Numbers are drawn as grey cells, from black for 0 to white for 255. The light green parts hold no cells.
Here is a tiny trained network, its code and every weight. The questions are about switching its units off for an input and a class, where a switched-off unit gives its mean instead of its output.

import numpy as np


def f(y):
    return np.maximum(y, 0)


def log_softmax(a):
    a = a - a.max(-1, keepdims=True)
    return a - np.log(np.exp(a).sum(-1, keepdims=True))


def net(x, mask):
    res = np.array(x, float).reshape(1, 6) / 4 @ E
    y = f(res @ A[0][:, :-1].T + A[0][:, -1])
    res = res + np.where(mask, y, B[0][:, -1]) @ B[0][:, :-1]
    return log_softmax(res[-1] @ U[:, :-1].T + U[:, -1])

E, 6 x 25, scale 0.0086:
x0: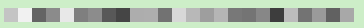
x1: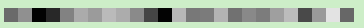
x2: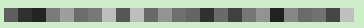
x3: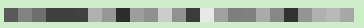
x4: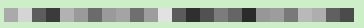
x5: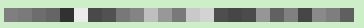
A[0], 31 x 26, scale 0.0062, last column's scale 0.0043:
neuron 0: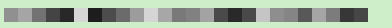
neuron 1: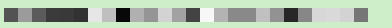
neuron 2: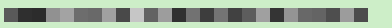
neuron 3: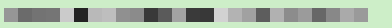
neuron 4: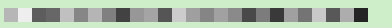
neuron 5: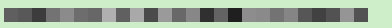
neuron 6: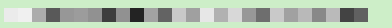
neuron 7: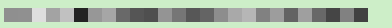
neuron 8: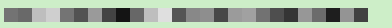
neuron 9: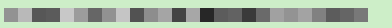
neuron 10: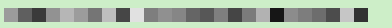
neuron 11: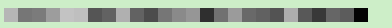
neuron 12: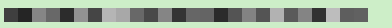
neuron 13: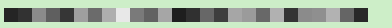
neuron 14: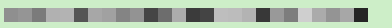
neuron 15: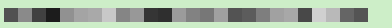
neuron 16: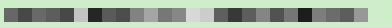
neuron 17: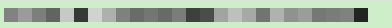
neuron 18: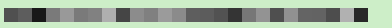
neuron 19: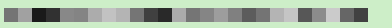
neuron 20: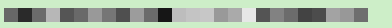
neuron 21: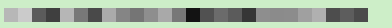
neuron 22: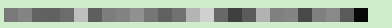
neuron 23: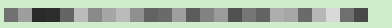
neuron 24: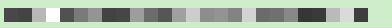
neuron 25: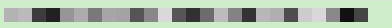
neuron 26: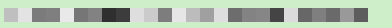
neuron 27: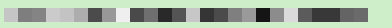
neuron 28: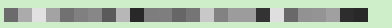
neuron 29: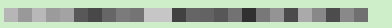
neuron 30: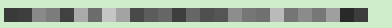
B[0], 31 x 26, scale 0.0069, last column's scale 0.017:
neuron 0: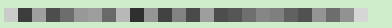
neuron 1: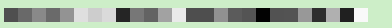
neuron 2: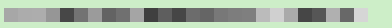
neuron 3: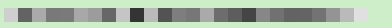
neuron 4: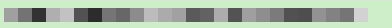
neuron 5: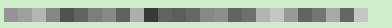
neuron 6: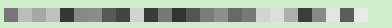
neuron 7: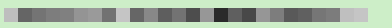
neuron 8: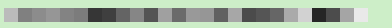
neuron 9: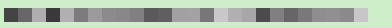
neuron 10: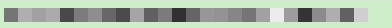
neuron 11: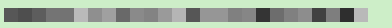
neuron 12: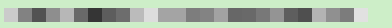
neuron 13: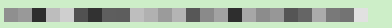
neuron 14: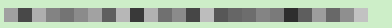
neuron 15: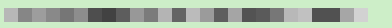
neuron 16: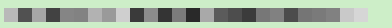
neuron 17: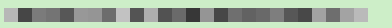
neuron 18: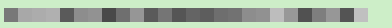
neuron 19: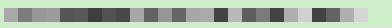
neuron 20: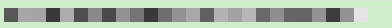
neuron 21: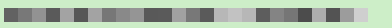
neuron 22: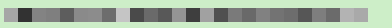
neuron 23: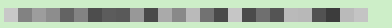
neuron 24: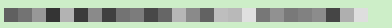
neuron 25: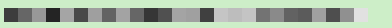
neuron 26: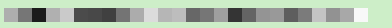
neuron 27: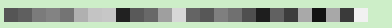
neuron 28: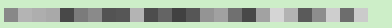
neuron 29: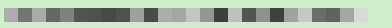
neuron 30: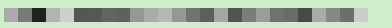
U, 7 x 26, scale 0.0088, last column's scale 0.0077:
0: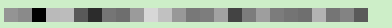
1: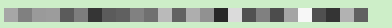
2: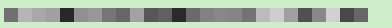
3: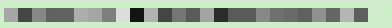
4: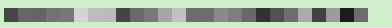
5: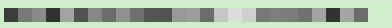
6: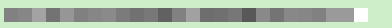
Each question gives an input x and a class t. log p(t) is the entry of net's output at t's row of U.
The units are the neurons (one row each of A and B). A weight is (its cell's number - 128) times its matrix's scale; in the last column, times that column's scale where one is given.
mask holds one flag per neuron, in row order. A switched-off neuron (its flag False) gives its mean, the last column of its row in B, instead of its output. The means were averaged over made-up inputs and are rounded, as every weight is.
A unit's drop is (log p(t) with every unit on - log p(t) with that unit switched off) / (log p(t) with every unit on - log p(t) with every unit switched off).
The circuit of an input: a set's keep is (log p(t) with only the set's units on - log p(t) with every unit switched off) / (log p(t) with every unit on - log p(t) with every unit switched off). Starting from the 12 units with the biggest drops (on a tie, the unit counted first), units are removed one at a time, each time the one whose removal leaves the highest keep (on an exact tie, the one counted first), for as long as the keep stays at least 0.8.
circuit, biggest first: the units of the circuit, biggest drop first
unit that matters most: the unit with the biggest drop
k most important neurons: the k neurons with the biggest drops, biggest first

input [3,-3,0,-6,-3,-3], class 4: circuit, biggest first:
[neuron 27]
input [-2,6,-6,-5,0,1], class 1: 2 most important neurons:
[neuron 19; neuron 23]
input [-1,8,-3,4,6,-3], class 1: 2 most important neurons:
[neuron 19; neuron 23]
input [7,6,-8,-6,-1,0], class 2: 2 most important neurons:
[neuron 6; neuron 13]
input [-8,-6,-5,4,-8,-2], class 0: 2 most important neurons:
[neuron 13; neuron 12]
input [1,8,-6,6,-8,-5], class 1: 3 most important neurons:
[neuron 19; neuron 15; neuron 23]
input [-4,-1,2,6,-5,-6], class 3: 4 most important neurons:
[neuron 3; neuron 27; neuron 7; neuron 14]
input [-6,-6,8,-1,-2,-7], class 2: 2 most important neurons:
[neuron 2; neuron 5]
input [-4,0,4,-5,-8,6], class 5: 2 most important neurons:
[neuron 24; neuron 20]
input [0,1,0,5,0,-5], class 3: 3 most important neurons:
[neuron 27; neuron 3; neuron 17]
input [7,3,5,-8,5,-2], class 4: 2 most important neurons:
[neuron 27; neuron 11]
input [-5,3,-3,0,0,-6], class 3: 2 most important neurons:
[neuron 3; neuron 26]
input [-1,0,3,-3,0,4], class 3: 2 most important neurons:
[neuron 6; neuron 1]
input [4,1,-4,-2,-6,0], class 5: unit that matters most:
neuron 24
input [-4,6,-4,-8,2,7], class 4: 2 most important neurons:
[neuron 27; neuron 11]
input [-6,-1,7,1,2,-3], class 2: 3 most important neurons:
[neuron 2; neuron 26; neuron 5]
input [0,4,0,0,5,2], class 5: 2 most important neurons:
[neuron 25; neuron 8]
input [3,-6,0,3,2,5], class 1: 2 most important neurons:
[neuron 8; neuron 29]
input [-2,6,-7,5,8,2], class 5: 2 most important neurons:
[neuron 25; neuron 21]
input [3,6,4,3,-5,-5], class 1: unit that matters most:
neuron 19
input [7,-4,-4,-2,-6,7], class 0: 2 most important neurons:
[neuron 26; neuron 4]
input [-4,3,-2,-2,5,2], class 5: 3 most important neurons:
[neuron 25; neuron 26; neuron 9]
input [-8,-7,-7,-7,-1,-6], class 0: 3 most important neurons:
[neuron 13; neuron 30; neuron 12]
